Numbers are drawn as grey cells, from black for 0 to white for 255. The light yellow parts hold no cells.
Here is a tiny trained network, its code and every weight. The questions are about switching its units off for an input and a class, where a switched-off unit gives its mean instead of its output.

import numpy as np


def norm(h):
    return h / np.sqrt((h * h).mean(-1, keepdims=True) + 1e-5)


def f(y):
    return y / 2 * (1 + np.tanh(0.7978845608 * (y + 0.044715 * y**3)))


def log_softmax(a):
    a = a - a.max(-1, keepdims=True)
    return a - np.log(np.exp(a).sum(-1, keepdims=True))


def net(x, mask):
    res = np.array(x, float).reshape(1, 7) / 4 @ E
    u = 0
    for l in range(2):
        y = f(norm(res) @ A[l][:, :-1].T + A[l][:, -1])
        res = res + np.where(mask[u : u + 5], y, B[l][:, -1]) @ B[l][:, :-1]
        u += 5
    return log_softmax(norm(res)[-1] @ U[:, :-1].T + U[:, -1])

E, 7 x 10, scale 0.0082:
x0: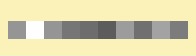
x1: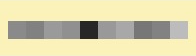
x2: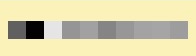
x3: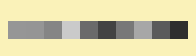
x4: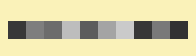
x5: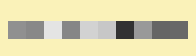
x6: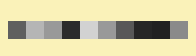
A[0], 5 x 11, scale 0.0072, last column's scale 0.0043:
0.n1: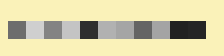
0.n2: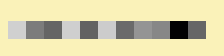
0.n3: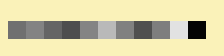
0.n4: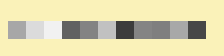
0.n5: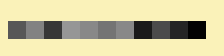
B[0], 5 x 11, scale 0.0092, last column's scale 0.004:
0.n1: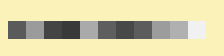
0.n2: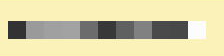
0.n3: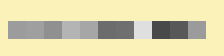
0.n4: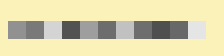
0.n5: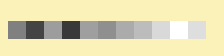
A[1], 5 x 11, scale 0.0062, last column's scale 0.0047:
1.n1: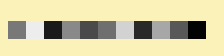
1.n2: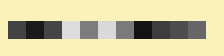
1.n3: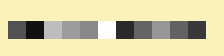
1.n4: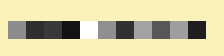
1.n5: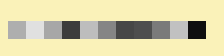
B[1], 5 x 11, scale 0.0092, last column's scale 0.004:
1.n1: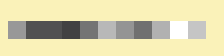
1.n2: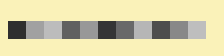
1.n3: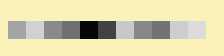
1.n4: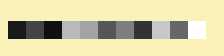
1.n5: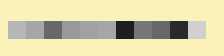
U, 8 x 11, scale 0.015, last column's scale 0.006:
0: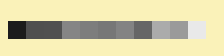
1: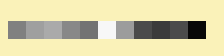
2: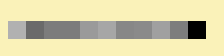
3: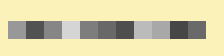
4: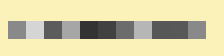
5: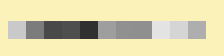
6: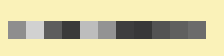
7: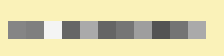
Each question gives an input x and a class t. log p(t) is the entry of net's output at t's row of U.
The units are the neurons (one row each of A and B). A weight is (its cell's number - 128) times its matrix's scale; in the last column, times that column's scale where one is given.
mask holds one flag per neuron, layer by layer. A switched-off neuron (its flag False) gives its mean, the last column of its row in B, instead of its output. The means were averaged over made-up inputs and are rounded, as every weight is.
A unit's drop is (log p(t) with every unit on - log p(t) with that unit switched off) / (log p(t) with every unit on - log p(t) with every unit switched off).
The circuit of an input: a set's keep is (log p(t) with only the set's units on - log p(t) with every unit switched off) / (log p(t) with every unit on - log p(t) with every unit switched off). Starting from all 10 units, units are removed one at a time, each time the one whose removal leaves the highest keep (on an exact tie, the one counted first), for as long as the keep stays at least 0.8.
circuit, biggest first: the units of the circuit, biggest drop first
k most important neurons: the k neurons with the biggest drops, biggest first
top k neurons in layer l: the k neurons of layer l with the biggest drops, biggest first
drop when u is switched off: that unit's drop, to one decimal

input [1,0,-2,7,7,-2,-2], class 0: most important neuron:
0.n2
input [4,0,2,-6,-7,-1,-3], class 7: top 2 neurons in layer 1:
1.n1, 1.n3
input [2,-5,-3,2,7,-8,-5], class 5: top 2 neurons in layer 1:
1.n1, 1.n4
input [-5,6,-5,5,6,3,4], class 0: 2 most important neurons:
0.n5, 0.n1
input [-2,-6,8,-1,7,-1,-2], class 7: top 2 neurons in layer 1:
1.n2, 1.n4
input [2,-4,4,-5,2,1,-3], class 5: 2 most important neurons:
1.n3, 0.n2
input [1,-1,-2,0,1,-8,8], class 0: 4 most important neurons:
0.n5, 1.n4, 1.n3, 0.n3
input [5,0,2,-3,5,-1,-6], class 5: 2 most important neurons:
1.n1, 1.n4
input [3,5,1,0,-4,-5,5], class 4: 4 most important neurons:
0.n3, 0.n1, 0.n5, 1.n1
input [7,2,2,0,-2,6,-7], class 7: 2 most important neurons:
0.n4, 1.n4
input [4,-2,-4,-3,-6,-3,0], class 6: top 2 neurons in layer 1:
1.n5, 1.n3
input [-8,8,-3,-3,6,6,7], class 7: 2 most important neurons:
1.n2, 0.n1
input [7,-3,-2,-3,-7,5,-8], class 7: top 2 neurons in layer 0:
0.n4, 0.n1
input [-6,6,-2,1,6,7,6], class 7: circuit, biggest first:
1.n2
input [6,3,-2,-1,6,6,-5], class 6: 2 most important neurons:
0.n1, 1.n4
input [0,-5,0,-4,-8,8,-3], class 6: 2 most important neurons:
1.n4, 1.n5
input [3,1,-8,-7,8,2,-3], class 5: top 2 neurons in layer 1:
1.n1, 1.n4
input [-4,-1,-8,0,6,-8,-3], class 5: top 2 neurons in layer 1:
1.n1, 1.n4
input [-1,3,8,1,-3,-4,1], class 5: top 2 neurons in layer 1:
1.n4, 1.n2
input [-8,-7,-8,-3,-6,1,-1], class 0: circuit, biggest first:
1.n4
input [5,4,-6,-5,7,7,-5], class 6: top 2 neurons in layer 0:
0.n1, 0.n2
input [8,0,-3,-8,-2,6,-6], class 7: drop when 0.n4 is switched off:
0.5
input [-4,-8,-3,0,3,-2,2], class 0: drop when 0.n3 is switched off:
0.0
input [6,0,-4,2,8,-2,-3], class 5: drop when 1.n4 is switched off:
0.1
